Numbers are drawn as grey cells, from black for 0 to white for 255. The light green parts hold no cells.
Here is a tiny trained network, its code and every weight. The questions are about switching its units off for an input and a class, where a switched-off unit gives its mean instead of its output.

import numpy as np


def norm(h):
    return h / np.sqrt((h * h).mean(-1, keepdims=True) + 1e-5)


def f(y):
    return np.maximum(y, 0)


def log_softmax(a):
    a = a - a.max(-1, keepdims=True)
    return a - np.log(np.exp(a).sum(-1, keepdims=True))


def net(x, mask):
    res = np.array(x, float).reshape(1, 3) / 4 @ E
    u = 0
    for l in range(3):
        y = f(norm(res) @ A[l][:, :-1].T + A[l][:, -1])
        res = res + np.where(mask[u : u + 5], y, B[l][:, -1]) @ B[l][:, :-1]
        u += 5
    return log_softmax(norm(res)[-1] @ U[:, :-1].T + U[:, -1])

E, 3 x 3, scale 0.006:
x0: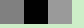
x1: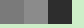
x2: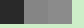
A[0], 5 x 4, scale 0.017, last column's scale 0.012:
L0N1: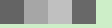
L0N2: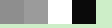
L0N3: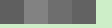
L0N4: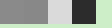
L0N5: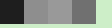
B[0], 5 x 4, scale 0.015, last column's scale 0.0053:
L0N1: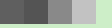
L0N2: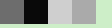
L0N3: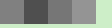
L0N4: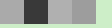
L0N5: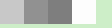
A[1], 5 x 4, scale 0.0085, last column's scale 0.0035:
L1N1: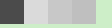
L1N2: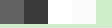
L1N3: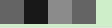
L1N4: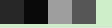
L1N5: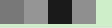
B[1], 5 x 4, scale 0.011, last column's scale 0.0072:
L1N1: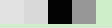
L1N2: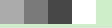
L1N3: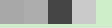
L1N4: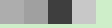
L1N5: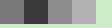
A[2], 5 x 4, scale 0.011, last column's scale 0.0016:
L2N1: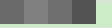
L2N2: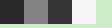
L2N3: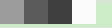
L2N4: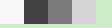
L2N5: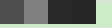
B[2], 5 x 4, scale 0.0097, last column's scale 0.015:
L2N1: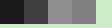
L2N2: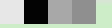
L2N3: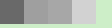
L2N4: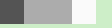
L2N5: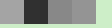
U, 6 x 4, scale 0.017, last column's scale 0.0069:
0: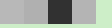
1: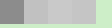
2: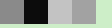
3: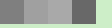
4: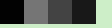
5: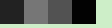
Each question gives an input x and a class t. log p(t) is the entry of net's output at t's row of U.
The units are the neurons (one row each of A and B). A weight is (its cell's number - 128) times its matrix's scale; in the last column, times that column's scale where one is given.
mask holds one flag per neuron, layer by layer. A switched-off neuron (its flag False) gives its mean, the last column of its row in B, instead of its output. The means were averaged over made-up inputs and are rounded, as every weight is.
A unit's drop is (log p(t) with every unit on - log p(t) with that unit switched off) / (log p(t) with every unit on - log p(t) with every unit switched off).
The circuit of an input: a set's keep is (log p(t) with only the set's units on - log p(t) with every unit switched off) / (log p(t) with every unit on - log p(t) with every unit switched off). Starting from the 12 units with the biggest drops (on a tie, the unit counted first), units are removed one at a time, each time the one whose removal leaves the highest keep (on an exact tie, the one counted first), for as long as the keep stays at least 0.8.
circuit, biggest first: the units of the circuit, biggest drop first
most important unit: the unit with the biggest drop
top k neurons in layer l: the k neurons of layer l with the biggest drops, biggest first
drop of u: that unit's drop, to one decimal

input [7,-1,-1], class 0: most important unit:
L0N5
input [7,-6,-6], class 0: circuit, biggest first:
(L1N2, L0N5, L1N3, L1N4)
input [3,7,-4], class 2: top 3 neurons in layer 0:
(L0N5, L0N2, L0N4)
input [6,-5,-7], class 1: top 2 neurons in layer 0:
(L0N1, L0N2)
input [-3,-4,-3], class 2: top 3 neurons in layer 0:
(L0N2, L0N4, L0N1)
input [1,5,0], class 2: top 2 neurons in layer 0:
(L0N5, L0N2)
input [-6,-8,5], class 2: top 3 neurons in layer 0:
(L0N2, L0N4, L0N1)
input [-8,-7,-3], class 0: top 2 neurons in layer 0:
(L0N5, L0N1)
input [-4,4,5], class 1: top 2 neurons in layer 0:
(L0N5, L0N3)
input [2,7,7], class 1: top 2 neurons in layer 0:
(L0N5, L0N1)
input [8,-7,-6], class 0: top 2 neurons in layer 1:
(L1N2, L1N3)
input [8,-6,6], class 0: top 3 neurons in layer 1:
(L1N2, L1N4, L1N3)
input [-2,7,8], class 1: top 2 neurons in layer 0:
(L0N5, L0N1)
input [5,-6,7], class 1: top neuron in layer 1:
(L1N1)
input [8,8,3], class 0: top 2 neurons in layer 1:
(L1N4, L1N3)
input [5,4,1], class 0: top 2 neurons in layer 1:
(L1N4, L1N3)
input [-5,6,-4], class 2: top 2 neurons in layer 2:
(L2N2, L2N5)
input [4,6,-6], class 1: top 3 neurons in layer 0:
(L0N1, L0N2, L0N3)
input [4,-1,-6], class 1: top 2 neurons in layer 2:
(L2N4, L2N3)
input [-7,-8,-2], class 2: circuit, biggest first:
(L0N2)
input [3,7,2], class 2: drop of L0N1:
0.1
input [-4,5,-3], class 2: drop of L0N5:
1.0
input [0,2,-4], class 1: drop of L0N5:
-0.1
